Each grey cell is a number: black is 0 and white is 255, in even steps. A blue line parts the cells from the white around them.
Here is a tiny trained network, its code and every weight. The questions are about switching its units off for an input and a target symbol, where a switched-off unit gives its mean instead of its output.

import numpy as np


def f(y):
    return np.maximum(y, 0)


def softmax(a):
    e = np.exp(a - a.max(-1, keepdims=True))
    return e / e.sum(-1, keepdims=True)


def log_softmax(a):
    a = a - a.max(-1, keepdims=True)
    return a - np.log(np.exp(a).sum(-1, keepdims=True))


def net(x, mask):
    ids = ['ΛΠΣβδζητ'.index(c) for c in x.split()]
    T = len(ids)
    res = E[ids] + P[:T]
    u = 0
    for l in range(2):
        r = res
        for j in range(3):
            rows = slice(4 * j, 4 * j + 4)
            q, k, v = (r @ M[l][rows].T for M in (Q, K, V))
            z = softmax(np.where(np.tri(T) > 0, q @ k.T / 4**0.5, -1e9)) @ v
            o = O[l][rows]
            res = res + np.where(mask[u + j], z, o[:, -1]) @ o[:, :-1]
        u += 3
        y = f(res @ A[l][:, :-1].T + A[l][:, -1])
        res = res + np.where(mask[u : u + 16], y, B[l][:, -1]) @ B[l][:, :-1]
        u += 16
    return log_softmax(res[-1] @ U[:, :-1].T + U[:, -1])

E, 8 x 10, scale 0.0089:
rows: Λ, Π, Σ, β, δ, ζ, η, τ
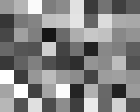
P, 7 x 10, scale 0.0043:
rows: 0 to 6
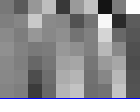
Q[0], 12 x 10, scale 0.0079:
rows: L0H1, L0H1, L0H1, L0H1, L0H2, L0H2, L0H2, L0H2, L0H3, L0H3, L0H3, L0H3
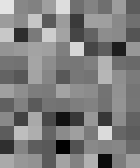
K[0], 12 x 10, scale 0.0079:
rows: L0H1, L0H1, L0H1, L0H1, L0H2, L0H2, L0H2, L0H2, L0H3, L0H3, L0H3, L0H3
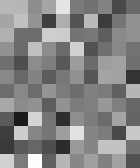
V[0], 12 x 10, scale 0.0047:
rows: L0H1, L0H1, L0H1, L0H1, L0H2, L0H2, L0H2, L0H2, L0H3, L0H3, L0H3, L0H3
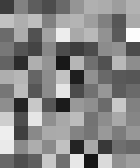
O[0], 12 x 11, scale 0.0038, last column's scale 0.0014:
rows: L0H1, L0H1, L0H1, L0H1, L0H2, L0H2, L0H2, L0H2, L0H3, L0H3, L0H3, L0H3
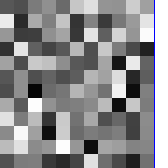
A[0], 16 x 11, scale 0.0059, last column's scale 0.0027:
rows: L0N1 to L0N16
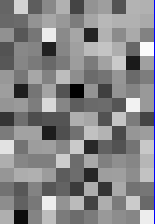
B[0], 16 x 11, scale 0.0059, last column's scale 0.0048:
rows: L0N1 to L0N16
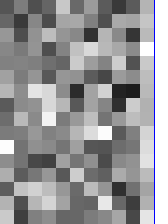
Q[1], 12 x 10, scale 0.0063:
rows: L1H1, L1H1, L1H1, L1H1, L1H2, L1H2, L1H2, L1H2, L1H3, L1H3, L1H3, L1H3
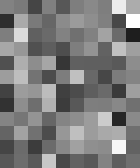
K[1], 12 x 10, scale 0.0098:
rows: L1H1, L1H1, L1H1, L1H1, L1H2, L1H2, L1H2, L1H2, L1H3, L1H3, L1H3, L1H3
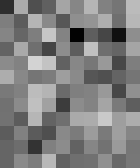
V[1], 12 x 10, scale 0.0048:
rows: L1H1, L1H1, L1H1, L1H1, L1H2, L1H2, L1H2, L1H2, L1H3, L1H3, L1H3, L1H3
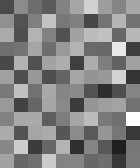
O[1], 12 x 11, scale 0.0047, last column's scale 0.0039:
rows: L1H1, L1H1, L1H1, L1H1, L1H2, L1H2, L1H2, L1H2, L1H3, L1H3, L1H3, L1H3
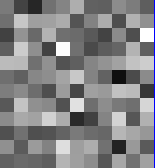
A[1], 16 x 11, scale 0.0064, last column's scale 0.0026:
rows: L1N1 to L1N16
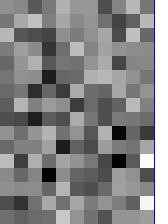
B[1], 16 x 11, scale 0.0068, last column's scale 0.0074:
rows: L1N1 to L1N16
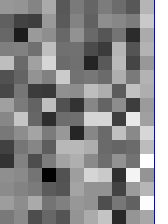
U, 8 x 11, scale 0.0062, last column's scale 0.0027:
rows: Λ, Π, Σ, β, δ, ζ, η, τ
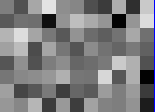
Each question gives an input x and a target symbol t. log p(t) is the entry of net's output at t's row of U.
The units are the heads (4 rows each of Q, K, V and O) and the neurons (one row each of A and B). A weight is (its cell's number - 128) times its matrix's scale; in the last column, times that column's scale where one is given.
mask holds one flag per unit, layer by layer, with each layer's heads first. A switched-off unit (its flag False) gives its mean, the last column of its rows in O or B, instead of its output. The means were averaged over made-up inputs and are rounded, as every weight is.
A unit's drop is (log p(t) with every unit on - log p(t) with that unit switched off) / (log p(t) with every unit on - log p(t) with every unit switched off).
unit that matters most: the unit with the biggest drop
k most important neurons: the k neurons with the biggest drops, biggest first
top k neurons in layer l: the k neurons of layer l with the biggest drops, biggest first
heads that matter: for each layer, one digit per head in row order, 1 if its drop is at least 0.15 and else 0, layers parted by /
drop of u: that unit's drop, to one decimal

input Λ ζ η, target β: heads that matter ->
000 / 110
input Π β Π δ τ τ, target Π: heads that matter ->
001 / 110
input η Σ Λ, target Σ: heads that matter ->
101 / 110
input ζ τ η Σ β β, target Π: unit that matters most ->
L1N9
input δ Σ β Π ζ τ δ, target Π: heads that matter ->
100 / 110
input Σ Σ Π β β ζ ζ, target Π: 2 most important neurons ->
L0N10; L1N13
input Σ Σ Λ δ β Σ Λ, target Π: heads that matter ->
101 / 011
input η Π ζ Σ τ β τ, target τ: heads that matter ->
111 / 010
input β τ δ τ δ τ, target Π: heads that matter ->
001 / 010
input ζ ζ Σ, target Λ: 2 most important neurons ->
L0N10; L0N13
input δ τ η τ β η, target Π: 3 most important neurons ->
L0N1; L0N12; L1N16
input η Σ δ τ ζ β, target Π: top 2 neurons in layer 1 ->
L1N9; L1N7
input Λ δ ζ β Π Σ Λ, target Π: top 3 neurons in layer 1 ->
L1N13; L1N12; L1N16
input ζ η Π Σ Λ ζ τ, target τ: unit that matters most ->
L0H3
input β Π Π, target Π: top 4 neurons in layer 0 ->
L0N7; L0N2; L0N8; L0N14
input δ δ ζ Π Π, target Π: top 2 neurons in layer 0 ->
L0N7; L0N14
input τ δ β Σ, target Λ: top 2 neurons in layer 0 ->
L0N10; L0N13
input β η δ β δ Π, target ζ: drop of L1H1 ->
0.4
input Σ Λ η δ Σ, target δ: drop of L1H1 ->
0.1
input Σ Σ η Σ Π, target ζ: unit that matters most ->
L0H3
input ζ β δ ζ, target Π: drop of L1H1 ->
-0.1
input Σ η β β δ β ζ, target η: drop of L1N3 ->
0.0
